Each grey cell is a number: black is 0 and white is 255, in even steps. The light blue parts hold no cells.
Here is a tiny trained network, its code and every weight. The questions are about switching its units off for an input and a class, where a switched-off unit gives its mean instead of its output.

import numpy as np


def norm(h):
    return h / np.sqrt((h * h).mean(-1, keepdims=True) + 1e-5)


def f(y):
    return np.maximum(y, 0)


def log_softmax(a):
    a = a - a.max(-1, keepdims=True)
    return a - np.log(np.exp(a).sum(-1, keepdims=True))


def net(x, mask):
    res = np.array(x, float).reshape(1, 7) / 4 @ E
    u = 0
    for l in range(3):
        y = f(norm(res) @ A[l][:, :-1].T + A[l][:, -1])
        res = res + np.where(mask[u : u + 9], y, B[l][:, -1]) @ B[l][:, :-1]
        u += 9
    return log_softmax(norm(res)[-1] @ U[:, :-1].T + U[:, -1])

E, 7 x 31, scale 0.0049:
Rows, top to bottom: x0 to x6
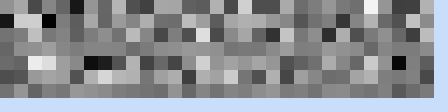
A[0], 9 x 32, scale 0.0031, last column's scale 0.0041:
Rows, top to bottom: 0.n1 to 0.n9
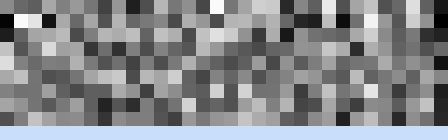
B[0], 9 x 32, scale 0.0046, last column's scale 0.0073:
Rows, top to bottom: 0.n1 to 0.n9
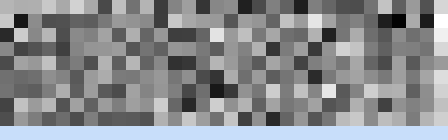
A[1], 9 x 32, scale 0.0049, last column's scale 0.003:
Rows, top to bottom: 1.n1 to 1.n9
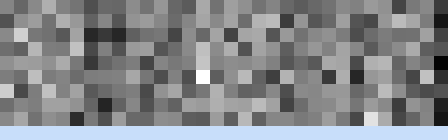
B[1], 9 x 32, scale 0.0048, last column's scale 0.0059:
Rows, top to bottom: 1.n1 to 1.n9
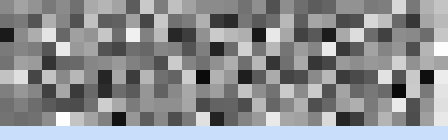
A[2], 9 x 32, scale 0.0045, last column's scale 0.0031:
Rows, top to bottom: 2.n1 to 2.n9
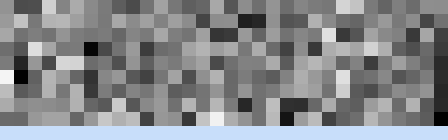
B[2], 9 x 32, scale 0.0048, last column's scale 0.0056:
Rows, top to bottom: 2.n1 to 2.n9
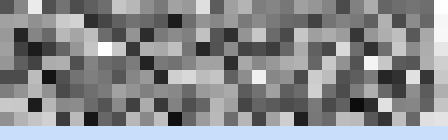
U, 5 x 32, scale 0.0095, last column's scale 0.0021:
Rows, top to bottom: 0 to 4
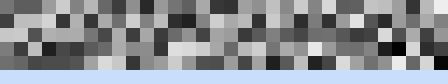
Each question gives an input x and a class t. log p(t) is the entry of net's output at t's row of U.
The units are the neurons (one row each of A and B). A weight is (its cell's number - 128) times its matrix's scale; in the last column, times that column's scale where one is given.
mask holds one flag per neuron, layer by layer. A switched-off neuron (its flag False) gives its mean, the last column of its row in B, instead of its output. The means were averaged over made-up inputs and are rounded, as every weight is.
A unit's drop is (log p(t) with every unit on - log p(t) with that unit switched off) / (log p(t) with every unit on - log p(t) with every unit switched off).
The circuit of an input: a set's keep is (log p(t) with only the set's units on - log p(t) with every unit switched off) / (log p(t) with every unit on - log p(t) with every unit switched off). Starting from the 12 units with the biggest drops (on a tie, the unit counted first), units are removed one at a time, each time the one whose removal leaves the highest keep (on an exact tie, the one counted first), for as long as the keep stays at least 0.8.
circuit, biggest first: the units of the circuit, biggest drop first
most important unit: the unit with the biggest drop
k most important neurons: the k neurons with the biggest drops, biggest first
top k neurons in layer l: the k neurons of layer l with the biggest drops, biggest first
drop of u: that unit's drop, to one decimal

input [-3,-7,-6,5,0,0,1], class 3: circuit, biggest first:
(1.n7)
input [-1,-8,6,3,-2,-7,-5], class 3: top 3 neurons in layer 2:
(2.n6 2.n1 2.n9)
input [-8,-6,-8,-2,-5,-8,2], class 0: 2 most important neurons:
(1.n6 0.n3)
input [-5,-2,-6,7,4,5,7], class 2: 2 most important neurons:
(0.n1 1.n9)
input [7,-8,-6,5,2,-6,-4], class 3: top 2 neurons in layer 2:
(2.n6 2.n1)
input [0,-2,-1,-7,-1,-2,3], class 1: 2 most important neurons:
(0.n2 0.n5)
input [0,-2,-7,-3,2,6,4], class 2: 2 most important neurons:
(0.n1 2.n8)
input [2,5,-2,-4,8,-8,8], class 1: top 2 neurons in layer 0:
(0.n8 0.n5)
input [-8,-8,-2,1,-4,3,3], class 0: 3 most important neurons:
(1.n4 0.n2 2.n5)
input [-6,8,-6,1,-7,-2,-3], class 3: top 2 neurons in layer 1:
(1.n6 1.n9)
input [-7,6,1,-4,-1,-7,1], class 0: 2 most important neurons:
(1.n4 0.n3)
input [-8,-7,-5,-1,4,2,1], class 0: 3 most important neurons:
(1.n4 0.n2 2.n5)
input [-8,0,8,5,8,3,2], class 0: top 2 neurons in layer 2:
(2.n3 2.n5)
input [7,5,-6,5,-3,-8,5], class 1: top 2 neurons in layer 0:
(0.n8 0.n5)
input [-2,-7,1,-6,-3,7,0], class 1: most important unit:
2.n9
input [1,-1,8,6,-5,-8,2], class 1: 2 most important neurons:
(1.n3 0.n8)
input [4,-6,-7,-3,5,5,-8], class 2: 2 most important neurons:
(0.n1 0.n2)
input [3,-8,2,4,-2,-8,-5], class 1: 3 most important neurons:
(1.n3 0.n2 0.n5)
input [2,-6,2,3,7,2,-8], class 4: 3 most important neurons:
(2.n4 0.n2 1.n5)
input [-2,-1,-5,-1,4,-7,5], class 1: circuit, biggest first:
(1.n3)
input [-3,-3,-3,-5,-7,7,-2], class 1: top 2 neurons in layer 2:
(2.n9 2.n4)
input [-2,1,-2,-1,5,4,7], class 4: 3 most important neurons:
(0.n9 1.n8 2.n4)
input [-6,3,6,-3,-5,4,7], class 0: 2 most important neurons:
(1.n2 1.n4)
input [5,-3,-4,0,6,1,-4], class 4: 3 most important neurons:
(0.n4 2.n4 0.n9)
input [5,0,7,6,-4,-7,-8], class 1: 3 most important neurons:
(1.n3 0.n8 0.n1)
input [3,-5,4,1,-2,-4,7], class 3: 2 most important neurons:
(0.n3 2.n6)
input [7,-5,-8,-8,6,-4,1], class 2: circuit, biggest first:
(0.n1)
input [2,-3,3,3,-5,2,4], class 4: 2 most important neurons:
(0.n6 0.n2)
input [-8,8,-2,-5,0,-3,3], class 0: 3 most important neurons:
(1.n4 2.n5 1.n7)
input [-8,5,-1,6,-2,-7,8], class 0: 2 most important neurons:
(1.n4 0.n3)
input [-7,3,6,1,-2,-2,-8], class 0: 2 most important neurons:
(1.n4 1.n2)
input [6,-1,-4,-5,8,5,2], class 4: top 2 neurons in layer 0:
(0.n9 0.n4)
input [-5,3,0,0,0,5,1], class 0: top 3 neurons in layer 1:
(1.n4 1.n3 1.n2)
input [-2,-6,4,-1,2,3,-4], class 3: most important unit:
0.n4
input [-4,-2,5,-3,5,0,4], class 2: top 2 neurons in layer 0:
(0.n6 0.n7)
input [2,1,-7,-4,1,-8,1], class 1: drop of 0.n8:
0.3
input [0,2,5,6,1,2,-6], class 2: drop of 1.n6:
1.8
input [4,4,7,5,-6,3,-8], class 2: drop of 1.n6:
1.3
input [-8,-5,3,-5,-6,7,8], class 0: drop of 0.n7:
0.0
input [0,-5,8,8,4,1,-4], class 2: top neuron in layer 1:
(1.n6)
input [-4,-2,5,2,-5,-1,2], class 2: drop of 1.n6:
0.5
